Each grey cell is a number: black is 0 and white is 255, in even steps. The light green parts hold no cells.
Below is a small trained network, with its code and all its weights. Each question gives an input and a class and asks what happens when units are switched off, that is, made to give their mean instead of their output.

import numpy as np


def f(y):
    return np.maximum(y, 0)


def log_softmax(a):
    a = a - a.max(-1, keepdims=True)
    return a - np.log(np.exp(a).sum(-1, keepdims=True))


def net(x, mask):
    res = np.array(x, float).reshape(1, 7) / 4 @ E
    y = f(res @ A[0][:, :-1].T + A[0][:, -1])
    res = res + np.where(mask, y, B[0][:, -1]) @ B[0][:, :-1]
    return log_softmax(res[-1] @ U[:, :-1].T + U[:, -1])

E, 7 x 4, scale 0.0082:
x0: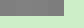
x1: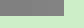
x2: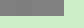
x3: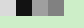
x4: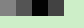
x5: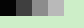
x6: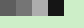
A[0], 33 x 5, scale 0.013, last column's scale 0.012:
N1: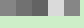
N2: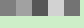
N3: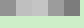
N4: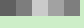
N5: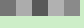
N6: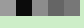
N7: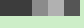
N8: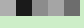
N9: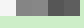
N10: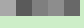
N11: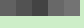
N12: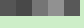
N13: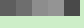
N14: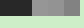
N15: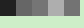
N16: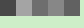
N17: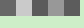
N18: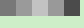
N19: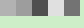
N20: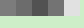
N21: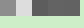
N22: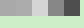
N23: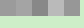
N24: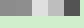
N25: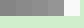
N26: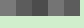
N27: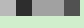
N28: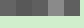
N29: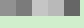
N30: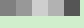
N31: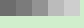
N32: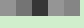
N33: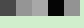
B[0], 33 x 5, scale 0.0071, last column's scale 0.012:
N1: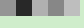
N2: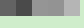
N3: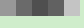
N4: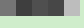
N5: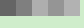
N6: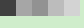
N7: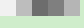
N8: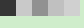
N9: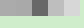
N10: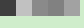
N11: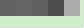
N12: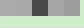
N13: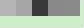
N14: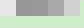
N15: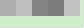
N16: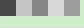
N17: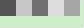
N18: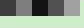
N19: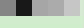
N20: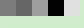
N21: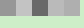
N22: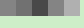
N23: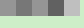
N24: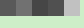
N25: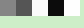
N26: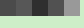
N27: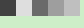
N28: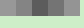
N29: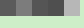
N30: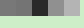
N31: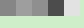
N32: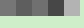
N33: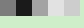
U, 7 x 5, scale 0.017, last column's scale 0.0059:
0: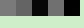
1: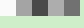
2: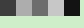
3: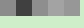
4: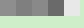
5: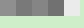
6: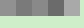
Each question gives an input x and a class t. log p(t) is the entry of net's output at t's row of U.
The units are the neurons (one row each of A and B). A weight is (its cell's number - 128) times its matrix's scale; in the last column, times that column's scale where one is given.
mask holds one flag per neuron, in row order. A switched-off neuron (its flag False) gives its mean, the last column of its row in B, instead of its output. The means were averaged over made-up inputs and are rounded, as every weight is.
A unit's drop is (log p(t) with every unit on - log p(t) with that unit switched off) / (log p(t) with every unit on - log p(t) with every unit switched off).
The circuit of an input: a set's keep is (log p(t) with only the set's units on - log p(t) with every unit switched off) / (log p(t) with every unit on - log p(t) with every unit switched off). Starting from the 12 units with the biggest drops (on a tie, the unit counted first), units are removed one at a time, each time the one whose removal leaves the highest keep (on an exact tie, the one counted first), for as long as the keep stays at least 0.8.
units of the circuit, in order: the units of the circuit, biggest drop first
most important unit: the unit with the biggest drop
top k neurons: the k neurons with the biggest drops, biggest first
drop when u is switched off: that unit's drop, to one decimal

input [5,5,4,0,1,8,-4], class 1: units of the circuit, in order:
[N7; N14]
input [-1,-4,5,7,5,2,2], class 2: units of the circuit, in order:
[N6; N8]
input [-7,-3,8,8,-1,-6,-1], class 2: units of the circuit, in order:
[N8; N27; N6]
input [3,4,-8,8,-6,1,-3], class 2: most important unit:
N8
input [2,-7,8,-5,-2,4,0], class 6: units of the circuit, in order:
[N8; N6]
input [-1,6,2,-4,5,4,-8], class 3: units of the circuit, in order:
[N19; N1]
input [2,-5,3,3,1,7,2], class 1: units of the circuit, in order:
[N14; N7]
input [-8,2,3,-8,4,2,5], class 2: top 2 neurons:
[N16; N17]
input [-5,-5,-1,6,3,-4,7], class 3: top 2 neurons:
[N33; N31]
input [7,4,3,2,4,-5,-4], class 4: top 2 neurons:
[N14; N20]
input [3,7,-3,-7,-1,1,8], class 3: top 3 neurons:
[N33; N8; N27]
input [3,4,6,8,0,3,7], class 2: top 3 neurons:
[N6; N8; N27]
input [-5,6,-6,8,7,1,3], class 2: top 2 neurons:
[N6; N8]
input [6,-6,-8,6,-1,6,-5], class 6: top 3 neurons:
[N9; N1; N31]
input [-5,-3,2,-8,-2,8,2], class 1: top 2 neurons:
[N14; N7]
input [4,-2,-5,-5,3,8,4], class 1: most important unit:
N14
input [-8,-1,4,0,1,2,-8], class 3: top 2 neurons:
[N19; N1]
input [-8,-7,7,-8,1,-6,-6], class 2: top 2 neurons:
[N17; N21]
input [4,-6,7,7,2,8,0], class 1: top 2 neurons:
[N14; N7]
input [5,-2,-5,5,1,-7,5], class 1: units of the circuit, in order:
[N9]
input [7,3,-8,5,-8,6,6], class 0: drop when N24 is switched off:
0.1
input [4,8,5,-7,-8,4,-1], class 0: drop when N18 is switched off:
0.1
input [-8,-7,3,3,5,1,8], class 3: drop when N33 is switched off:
0.8
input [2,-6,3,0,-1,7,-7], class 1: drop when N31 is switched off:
0.0
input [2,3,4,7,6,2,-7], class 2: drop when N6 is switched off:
0.4
